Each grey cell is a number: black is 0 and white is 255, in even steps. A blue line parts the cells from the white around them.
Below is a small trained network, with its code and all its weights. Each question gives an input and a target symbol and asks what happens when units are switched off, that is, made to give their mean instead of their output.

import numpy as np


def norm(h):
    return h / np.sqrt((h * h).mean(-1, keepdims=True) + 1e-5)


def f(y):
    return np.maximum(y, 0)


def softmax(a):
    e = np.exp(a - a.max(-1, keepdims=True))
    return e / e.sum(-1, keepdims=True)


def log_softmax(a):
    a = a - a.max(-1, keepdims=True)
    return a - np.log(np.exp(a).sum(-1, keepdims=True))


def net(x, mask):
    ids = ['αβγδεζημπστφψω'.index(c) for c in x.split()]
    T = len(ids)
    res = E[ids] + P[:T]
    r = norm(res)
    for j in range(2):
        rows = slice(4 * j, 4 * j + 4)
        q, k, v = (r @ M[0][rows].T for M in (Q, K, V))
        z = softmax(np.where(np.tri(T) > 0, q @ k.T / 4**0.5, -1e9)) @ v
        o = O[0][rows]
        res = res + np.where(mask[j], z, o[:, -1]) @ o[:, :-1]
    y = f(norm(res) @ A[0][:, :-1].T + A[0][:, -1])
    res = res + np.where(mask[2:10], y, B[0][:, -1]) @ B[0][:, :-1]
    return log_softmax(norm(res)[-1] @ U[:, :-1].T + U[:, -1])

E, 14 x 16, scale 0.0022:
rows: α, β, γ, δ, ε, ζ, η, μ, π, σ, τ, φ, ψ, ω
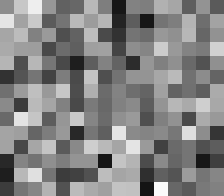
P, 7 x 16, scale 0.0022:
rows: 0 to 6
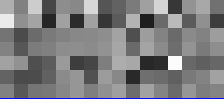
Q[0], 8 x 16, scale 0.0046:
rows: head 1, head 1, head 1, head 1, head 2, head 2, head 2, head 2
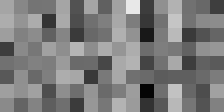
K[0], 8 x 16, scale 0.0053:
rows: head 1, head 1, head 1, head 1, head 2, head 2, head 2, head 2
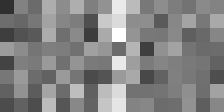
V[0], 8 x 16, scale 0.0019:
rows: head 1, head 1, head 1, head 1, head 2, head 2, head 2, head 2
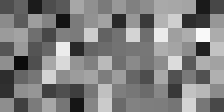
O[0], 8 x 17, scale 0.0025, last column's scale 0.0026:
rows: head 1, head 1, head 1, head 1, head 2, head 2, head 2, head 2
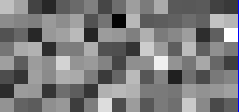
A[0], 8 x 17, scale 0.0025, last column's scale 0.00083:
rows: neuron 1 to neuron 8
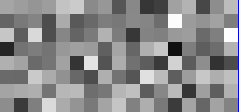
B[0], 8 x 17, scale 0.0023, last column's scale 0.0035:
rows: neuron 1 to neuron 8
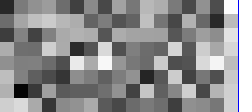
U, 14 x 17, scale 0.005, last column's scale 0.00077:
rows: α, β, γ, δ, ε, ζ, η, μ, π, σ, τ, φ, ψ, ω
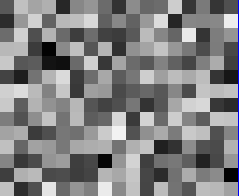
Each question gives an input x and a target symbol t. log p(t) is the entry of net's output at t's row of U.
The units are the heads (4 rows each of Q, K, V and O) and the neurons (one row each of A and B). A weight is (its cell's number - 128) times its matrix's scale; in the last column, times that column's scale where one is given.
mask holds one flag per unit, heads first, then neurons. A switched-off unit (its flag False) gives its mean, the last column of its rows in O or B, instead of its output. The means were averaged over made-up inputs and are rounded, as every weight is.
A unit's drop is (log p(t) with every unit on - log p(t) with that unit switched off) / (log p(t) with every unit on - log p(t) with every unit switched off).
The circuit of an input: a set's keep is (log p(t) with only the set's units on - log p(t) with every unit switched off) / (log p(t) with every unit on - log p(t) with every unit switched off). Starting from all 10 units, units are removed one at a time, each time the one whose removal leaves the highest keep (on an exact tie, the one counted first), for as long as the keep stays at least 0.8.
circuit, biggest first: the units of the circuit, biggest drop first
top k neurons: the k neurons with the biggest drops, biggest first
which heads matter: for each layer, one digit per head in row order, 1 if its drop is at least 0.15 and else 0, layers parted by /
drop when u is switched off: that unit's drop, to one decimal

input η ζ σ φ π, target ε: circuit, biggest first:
[head 1; neuron 7]
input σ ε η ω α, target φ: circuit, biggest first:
[head 2; neuron 7]
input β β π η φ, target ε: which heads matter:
10
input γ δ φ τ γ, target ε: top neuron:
[neuron 5]
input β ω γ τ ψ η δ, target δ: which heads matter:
00
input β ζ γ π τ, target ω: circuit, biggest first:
[neuron 5; head 2]
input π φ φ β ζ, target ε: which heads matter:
10
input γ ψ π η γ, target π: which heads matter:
11
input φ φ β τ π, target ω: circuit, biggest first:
[head 1; neuron 5; head 2]
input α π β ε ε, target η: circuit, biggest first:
[head 1; neuron 2; neuron 5]
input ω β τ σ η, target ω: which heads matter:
10
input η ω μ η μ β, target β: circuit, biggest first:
[neuron 1; neuron 3; neuron 4; head 2]
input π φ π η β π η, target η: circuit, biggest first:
[neuron 4; neuron 8]
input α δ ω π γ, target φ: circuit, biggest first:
[head 2]
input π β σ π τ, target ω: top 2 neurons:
[neuron 5; neuron 8]
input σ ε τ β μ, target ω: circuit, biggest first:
[head 1; neuron 5]
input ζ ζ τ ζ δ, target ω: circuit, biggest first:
[head 1; neuron 5; head 2]
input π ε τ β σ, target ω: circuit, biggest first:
[neuron 5; head 1]
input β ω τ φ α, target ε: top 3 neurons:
[neuron 5; neuron 4; neuron 7]
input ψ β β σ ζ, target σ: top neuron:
[neuron 5]
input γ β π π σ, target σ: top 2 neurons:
[neuron 5; neuron 4]
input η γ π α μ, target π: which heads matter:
01
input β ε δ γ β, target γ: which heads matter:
10
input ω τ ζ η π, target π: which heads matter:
00
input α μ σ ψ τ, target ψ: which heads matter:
01
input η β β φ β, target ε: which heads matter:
10
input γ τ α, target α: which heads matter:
00
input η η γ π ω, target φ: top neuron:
[neuron 5]
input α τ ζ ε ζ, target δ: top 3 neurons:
[neuron 5; neuron 1; neuron 2]
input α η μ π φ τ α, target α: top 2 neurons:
[neuron 6; neuron 7]
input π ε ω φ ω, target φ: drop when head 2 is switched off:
0.5
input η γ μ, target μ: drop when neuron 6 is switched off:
0.4
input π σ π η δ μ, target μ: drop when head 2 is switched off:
0.1
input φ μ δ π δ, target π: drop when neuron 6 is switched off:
0.0
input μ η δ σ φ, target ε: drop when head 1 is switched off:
1.0
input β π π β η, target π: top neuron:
[neuron 7]
